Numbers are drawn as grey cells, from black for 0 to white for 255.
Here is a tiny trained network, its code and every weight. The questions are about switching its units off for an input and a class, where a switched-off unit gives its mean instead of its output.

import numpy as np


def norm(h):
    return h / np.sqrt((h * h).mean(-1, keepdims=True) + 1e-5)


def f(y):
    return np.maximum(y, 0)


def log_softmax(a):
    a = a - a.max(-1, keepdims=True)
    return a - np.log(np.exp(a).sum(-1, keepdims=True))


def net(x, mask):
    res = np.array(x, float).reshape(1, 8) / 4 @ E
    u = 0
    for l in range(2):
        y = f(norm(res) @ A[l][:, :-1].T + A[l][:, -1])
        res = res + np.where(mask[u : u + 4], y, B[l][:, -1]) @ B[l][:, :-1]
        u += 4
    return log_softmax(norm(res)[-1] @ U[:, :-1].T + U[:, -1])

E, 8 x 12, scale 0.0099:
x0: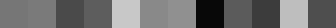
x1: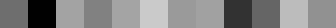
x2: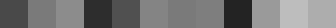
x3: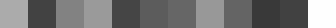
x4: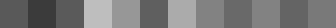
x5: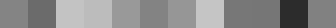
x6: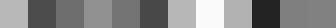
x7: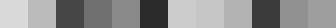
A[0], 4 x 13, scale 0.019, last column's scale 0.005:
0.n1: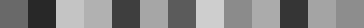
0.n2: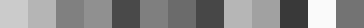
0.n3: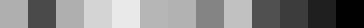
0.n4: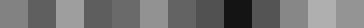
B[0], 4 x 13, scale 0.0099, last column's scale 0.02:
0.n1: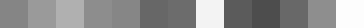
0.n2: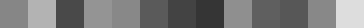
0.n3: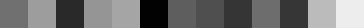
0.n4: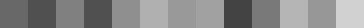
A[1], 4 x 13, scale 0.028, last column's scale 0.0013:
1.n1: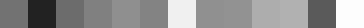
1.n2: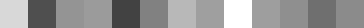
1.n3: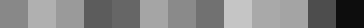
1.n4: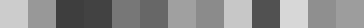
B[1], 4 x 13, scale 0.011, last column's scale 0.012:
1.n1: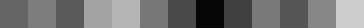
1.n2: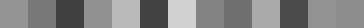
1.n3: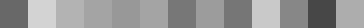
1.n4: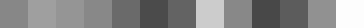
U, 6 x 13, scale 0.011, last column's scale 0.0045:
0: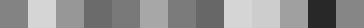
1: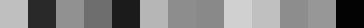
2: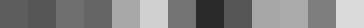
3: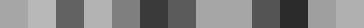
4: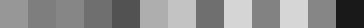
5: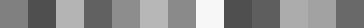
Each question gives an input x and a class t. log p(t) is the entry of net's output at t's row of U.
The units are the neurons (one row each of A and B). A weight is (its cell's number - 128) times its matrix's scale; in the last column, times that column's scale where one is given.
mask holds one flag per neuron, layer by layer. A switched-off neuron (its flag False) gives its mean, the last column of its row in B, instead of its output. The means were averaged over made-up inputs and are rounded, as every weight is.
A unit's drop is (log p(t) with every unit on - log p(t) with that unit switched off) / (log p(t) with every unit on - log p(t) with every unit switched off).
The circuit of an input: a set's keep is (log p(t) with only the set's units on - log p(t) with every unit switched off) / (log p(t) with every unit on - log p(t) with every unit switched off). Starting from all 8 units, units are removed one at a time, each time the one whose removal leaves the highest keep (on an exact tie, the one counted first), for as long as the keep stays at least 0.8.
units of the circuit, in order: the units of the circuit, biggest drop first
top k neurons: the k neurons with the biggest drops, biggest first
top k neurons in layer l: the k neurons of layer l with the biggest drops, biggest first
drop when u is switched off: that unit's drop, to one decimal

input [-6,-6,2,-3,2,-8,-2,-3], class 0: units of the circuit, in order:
0.n3; 0.n1
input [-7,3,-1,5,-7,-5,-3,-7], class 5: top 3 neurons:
0.n4; 0.n3; 0.n1
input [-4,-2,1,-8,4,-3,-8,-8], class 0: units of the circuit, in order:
0.n3; 1.n3
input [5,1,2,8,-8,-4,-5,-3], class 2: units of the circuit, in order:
0.n1
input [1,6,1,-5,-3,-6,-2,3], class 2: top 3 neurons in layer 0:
0.n2; 0.n1; 0.n3
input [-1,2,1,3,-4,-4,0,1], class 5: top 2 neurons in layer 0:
0.n4; 0.n3
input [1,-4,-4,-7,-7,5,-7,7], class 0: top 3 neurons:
0.n1; 1.n3; 0.n3
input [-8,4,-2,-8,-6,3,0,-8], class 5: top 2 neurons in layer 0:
0.n2; 0.n1
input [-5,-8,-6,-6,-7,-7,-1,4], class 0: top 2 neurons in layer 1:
1.n3; 1.n1
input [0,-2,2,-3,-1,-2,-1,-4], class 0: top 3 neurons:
0.n3; 1.n3; 0.n1
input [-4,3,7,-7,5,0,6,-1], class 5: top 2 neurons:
0.n1; 0.n4
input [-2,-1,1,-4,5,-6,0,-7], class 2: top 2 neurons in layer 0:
0.n2; 0.n1
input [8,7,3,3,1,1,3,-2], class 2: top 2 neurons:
1.n1; 0.n1
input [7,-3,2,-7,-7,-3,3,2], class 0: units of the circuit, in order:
0.n3
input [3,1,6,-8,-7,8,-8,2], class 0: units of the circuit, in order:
0.n3; 1.n3
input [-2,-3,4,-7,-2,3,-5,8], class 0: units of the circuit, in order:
0.n3; 0.n1
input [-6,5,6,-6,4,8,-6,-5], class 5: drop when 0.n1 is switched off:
1.1
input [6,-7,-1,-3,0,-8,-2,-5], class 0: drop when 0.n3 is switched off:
0.4
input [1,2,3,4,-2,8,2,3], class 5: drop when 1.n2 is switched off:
0.0
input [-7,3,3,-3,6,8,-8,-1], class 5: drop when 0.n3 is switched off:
0.1
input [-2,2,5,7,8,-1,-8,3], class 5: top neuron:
0.n4
